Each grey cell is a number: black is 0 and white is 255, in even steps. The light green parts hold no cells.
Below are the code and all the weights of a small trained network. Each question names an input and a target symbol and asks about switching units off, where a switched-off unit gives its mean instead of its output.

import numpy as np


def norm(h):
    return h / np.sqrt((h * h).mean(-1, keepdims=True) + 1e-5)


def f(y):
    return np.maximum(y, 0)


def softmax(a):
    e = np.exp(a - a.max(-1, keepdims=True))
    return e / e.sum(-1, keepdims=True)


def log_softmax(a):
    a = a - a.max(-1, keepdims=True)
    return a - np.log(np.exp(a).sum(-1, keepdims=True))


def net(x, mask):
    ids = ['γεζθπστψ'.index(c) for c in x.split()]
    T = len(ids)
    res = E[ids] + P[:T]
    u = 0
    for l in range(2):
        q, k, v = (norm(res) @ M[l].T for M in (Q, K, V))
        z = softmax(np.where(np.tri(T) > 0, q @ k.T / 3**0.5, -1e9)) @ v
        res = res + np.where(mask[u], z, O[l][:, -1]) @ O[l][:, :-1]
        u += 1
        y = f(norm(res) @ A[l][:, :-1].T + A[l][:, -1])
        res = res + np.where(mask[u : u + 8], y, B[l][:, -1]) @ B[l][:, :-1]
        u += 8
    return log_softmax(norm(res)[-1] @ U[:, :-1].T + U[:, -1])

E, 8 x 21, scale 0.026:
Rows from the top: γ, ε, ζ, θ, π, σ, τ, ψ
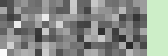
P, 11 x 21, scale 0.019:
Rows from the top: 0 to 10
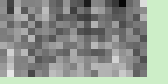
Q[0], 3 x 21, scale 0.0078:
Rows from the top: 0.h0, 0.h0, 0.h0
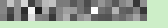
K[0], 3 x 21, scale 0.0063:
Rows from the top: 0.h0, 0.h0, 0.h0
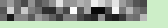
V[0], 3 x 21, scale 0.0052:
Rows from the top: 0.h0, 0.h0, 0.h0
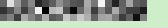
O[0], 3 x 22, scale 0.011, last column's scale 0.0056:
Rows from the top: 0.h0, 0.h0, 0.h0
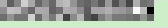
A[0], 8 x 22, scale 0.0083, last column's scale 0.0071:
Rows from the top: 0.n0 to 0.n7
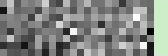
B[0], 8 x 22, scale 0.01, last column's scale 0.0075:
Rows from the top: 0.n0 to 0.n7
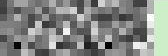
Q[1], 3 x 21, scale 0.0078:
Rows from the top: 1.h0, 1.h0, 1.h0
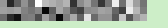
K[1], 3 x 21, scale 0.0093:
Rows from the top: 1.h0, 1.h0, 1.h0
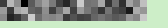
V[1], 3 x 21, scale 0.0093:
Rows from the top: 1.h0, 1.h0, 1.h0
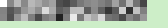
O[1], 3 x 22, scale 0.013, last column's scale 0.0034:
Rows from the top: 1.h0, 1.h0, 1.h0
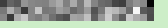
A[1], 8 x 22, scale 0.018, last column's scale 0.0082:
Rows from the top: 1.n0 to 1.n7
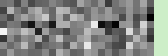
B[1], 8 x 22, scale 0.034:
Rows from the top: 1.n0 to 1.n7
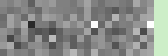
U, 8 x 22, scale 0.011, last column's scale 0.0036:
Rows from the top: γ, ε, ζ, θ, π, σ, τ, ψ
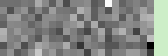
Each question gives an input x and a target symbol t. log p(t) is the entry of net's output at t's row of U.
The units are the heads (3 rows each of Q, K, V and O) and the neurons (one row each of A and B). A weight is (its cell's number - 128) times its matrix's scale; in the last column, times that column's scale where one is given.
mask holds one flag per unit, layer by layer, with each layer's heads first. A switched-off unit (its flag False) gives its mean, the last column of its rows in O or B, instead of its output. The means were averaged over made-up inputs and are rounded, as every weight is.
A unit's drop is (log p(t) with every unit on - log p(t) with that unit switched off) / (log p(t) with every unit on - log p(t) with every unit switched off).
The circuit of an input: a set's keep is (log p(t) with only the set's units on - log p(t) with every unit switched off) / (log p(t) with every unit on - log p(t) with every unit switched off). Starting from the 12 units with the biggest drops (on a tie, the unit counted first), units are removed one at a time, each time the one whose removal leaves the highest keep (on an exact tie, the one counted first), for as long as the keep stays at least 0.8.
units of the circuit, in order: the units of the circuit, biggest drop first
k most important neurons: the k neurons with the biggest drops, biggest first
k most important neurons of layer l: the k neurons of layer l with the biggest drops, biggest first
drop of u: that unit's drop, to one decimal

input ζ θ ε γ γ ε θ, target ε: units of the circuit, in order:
(0.h0 1.h0 1.n5 1.n3)
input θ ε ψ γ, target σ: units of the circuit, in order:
(1.h0 1.n3)
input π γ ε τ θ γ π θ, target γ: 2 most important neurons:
(0.n2 1.n3)
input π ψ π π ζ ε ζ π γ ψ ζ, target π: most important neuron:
(0.n6)
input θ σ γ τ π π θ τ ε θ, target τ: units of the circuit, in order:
(0.h0 1.h0 1.n3 0.n2)
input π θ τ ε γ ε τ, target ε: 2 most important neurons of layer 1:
(1.n5 1.n3)
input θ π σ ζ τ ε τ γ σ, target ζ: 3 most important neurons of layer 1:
(1.n3 1.n6 1.n4)
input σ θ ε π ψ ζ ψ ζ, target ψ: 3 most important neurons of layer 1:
(1.n6 1.n3 1.n5)
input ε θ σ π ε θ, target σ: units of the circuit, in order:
(1.h0 0.h0 1.n4)
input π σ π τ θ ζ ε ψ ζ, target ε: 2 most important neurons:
(1.n5 1.n3)
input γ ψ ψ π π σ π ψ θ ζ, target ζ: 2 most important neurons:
(1.n3 1.n2)
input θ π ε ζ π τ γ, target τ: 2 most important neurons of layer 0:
(0.n4 0.n3)
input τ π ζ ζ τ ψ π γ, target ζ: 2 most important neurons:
(0.n4 1.n3)
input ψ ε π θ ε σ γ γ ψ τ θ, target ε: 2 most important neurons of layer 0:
(0.n2 0.n4)
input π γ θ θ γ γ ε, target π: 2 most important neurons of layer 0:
(0.n4 0.n7)
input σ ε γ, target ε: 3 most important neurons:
(1.n3 0.n6 1.n0)
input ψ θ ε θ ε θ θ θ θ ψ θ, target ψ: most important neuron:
(0.n2)
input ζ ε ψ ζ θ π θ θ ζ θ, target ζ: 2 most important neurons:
(1.n3 0.n0)
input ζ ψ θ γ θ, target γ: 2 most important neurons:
(1.n3 0.n2)
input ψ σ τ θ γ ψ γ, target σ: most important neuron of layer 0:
(0.n3)
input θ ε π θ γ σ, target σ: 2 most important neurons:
(0.n7 1.n4)
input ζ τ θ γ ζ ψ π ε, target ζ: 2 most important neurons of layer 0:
(0.n3 0.n4)
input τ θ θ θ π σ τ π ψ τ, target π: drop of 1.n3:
0.4
